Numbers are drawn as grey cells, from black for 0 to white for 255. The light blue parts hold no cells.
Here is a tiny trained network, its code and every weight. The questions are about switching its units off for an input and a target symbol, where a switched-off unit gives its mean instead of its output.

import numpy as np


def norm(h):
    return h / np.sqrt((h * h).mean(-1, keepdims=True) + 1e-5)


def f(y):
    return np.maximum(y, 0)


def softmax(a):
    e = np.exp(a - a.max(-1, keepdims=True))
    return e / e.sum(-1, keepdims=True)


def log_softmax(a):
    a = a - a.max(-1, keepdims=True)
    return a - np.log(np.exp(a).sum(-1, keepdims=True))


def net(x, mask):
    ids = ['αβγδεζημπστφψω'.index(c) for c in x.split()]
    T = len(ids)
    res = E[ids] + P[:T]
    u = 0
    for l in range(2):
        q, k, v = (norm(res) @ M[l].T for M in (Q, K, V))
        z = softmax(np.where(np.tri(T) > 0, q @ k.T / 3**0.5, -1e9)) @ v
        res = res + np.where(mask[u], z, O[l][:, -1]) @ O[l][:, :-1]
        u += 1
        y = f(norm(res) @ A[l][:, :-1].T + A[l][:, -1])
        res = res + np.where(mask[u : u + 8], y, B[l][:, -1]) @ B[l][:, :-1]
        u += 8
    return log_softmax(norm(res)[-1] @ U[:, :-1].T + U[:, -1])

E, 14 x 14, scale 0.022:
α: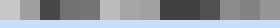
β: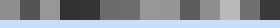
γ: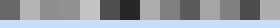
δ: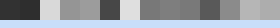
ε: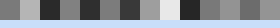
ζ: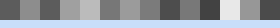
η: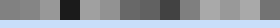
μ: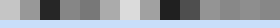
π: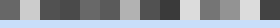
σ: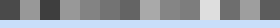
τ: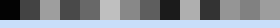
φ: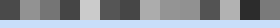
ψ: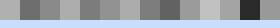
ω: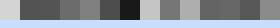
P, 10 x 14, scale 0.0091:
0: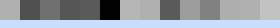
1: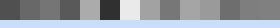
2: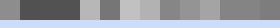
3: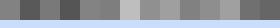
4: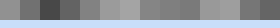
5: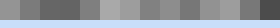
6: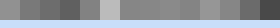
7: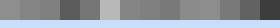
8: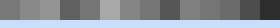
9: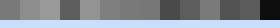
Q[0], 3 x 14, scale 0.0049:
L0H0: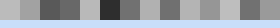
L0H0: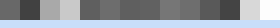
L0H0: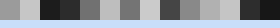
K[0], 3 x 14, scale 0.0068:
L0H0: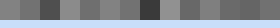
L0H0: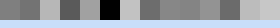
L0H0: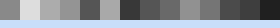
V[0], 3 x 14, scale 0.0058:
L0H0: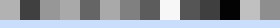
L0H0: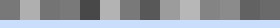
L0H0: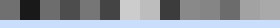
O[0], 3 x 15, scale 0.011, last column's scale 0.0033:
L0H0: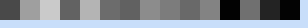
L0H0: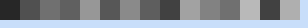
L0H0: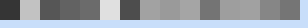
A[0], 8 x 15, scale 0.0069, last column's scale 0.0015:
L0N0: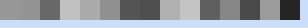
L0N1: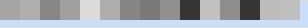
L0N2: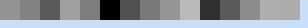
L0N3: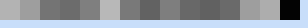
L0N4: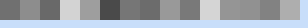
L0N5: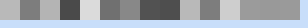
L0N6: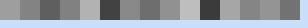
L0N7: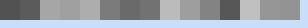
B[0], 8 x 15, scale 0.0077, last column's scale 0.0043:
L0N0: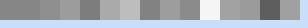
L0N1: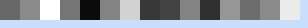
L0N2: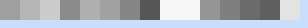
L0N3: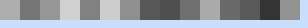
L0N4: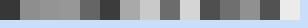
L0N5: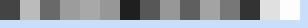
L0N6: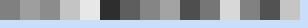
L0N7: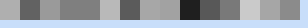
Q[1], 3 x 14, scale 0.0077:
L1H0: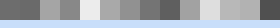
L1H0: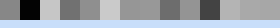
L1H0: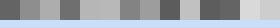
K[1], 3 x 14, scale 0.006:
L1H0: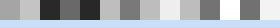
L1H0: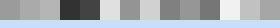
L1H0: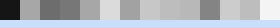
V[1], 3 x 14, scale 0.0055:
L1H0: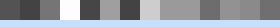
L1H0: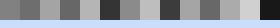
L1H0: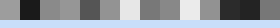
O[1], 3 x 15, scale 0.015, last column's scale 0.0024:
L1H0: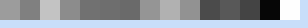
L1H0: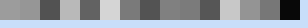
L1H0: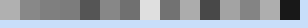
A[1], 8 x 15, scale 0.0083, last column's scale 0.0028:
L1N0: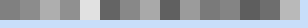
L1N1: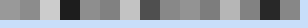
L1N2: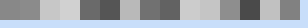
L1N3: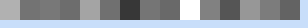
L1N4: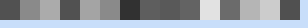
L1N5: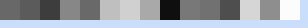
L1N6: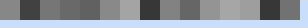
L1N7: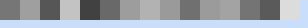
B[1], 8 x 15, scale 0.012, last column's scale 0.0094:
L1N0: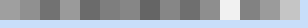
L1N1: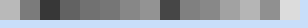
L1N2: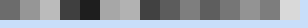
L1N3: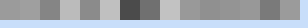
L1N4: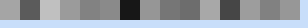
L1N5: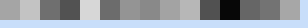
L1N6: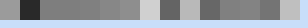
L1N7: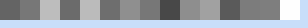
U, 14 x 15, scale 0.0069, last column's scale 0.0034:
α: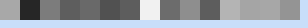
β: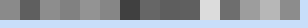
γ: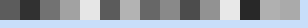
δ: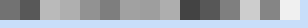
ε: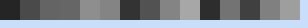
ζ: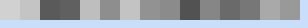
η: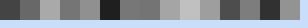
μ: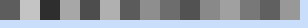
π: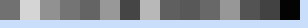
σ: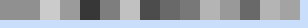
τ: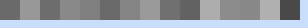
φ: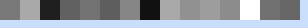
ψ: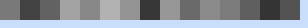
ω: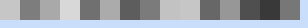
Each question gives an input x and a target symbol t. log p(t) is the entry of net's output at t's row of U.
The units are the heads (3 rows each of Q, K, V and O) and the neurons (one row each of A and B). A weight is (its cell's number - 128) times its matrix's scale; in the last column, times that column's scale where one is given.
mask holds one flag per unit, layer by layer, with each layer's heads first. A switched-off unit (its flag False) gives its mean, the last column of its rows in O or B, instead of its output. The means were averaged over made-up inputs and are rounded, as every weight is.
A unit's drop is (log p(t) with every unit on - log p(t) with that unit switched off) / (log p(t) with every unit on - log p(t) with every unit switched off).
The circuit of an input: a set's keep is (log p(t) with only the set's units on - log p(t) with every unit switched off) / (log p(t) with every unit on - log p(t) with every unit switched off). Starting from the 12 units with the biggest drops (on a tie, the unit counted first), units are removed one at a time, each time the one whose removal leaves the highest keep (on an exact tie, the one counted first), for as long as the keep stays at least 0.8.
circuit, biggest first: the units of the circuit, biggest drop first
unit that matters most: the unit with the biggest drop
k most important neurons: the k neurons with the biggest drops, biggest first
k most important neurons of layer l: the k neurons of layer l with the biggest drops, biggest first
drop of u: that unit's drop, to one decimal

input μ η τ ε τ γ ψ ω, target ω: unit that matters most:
L1N3
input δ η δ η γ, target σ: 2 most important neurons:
[L1N2; L0N1]
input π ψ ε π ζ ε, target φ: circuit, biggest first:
[L1H0; L0H0; L0N5]
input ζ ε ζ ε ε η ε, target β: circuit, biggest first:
[L1H0; L0H0; L1N4; L0N5]
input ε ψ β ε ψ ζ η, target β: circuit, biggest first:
[L0N5; L1N4]
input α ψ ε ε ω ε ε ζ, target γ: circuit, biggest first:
[L1N0; L0N5; L1N2]
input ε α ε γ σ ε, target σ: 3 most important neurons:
[L0N1; L1N7; L1N1]
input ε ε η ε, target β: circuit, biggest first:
[L1H0; L1N4; L0N5]
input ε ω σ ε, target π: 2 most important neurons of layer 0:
[L0N2; L0N6]
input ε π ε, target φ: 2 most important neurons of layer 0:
[L0N5; L0N6]
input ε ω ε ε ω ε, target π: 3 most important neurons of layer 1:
[L1N7; L1N2; L1N6]
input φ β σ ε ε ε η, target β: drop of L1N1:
0.1
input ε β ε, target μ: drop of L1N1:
0.2
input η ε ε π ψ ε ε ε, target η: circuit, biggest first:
[L0H0]
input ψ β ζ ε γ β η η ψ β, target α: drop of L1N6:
0.3
